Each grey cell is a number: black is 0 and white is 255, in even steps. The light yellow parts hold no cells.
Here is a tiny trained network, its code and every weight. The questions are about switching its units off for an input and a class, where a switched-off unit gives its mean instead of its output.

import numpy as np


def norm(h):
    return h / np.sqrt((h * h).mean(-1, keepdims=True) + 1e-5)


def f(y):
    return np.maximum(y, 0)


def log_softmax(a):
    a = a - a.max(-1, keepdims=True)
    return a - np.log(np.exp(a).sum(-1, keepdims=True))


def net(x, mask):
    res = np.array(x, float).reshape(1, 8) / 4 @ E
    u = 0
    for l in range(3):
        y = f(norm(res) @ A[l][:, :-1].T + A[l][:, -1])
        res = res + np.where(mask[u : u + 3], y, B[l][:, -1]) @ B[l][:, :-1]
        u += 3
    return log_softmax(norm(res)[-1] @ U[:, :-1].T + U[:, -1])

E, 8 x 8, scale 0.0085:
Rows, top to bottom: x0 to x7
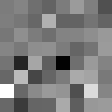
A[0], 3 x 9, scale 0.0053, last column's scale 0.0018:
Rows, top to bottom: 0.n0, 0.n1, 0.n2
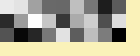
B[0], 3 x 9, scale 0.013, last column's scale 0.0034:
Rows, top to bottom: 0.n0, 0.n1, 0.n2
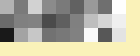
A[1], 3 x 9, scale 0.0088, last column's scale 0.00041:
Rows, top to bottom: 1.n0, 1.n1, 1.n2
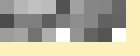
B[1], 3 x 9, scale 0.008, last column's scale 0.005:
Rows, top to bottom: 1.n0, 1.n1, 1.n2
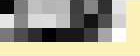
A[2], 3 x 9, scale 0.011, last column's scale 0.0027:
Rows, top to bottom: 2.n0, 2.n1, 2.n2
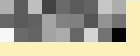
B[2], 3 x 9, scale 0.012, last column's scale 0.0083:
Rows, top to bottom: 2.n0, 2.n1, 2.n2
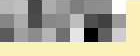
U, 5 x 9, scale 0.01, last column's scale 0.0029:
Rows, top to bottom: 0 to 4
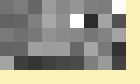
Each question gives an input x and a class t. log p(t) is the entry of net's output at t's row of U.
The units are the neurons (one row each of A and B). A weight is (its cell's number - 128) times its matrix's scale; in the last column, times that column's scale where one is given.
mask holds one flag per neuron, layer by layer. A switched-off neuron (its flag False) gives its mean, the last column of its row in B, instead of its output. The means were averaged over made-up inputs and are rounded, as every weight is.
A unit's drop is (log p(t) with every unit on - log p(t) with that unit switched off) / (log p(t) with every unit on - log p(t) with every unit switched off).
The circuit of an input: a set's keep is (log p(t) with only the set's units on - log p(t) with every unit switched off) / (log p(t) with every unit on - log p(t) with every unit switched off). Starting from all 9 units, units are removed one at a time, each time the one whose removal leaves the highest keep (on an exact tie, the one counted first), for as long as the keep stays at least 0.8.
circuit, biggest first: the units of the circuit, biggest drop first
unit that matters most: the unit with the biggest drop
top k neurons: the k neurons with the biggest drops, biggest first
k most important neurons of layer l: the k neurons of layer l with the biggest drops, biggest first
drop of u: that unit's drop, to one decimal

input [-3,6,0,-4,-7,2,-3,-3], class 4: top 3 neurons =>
[1.n2; 2.n2; 0.n2]
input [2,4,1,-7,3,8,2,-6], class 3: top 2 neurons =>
[1.n0; 0.n0]
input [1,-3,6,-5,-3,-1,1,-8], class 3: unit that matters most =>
1.n0
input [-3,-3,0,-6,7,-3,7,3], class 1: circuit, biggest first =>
[2.n2; 1.n2]
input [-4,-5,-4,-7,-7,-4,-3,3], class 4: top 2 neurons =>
[1.n2; 2.n2]
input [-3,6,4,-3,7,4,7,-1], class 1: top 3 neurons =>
[2.n2; 1.n2; 0.n2]
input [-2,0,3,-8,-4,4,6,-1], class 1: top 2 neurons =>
[2.n2; 0.n0]
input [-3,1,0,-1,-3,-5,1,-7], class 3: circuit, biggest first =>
[1.n0; 2.n2]
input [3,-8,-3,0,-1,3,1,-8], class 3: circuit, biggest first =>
[1.n0; 0.n0]
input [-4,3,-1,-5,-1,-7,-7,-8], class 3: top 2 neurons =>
[1.n0; 2.n2]
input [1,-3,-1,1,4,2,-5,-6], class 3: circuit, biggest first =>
[2.n2; 1.n0]
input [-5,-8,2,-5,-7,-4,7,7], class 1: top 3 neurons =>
[2.n2; 1.n0; 0.n2]
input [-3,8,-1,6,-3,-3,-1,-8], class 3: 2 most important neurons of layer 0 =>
[0.n1; 0.n0]
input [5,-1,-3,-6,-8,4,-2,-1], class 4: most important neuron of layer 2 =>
[2.n2]
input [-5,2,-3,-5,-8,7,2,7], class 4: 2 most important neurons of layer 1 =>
[1.n2; 1.n0]
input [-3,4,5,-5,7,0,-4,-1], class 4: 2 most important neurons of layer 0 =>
[0.n1; 0.n2]
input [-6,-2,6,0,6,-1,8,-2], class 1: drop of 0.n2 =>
0.1
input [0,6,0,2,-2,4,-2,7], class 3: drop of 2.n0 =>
0.1
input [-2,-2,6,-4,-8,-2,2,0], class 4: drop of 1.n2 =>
1.4
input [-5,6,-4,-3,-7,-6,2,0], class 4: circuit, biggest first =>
[1.n2]
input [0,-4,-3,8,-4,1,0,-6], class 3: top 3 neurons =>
[1.n0; 0.n0; 2.n2]
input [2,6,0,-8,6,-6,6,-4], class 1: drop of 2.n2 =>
1.0
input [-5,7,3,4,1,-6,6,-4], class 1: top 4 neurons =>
[2.n2; 1.n2; 0.n2; 0.n0]
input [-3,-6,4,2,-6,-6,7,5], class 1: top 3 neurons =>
[2.n2; 1.n0; 0.n2]
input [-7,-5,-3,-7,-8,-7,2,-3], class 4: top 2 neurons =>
[1.n2; 2.n2]
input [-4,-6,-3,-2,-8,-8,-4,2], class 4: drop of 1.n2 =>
0.7
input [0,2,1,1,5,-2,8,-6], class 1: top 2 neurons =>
[2.n2; 1.n2]
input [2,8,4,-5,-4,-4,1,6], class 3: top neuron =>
[0.n2]
